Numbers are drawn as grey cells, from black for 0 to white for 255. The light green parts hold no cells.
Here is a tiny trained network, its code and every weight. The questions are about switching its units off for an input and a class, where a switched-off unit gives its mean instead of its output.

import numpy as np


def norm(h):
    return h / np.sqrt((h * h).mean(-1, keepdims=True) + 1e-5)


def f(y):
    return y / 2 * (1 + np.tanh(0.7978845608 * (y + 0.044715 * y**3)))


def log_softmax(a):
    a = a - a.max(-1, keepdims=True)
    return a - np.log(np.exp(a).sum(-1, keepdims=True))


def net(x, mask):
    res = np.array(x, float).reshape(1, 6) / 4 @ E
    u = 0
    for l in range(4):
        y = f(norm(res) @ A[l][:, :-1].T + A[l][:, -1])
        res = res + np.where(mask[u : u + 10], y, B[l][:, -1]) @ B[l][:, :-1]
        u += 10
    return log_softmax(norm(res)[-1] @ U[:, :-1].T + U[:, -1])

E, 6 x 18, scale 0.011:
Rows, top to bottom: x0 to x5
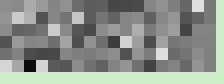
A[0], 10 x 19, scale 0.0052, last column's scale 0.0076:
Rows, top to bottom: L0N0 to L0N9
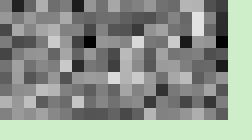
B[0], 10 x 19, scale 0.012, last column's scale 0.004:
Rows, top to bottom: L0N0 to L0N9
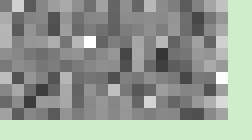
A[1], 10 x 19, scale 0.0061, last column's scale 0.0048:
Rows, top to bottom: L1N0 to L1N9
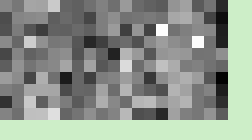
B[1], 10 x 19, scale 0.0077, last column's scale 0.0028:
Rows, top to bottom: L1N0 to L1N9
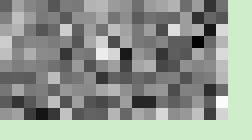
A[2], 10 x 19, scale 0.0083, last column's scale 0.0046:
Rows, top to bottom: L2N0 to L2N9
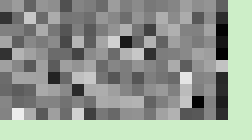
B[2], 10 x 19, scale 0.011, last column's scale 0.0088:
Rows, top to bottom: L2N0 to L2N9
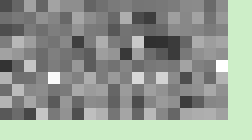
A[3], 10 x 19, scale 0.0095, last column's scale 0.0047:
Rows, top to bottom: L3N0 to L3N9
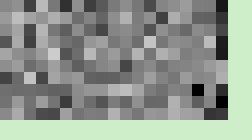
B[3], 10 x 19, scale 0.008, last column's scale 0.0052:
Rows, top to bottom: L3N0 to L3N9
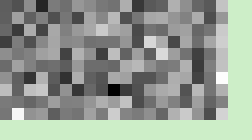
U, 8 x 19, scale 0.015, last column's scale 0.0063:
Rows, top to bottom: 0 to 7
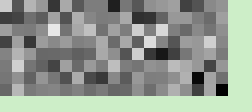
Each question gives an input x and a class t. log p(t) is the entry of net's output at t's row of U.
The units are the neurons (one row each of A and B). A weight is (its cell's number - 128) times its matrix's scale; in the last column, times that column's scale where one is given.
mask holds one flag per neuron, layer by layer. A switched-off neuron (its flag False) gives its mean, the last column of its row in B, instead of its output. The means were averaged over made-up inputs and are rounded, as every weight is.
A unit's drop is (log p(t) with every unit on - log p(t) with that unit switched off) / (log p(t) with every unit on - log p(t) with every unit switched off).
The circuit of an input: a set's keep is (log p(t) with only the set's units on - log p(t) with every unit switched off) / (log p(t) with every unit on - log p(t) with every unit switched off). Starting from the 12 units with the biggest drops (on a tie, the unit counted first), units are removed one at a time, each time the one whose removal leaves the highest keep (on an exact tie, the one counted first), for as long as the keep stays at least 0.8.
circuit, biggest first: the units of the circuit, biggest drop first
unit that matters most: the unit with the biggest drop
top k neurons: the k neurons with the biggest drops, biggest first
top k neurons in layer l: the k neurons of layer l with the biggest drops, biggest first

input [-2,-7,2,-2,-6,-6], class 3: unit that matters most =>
L0N0
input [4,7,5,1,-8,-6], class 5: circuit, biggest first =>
L1N9, L3N1
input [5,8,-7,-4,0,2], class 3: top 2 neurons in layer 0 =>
L0N8, L0N3
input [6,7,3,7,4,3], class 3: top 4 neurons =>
L2N9, L0N8, L0N6, L2N3
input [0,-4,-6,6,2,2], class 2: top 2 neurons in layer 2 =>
L2N6, L2N3
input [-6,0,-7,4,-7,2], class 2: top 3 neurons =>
L2N6, L1N2, L3N4
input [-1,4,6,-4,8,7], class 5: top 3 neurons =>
L1N2, L3N9, L1N8
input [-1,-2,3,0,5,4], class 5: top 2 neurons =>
L1N2, L3N9
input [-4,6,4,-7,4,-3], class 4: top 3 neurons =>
L2N3, L0N0, L0N6
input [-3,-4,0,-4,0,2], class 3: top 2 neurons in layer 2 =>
L2N0, L2N2
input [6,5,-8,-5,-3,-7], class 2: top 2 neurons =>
L2N6, L2N5
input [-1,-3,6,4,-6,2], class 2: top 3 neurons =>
L0N3, L3N4, L1N2
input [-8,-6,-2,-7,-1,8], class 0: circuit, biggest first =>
L3N7, L2N8
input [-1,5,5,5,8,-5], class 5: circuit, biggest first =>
L1N2
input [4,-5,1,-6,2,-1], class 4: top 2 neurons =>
L2N3, L0N8
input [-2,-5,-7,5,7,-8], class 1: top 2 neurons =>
L1N8, L0N3
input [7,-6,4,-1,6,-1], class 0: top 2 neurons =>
L0N2, L0N8
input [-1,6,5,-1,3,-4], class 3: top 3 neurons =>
L2N9, L2N6, L3N3
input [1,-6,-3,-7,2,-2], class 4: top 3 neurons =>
L2N3, L0N8, L2N9
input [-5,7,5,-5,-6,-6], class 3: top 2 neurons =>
L2N9, L2N5
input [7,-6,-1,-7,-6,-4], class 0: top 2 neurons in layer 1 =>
L1N3, L1N4
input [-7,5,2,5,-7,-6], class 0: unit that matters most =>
L3N7
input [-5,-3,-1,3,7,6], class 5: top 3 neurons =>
L1N2, L3N9, L1N8
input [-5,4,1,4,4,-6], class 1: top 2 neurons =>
L1N8, L2N1
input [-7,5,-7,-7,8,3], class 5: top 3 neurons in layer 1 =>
L1N2, L1N4, L1N3
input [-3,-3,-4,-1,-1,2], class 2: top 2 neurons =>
L2N6, L0N8
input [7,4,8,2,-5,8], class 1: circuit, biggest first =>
L3N2
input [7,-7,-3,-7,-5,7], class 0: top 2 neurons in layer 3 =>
L3N6, L3N9
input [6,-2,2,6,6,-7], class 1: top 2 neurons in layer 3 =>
L3N6, L3N7
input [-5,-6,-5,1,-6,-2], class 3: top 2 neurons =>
L0N0, L2N7
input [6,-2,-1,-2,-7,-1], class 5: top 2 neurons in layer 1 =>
L1N9, L1N8
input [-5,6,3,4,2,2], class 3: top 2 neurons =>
L2N9, L3N3
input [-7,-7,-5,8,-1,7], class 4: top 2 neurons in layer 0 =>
L0N8, L0N9
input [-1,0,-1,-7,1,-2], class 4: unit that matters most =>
L2N3
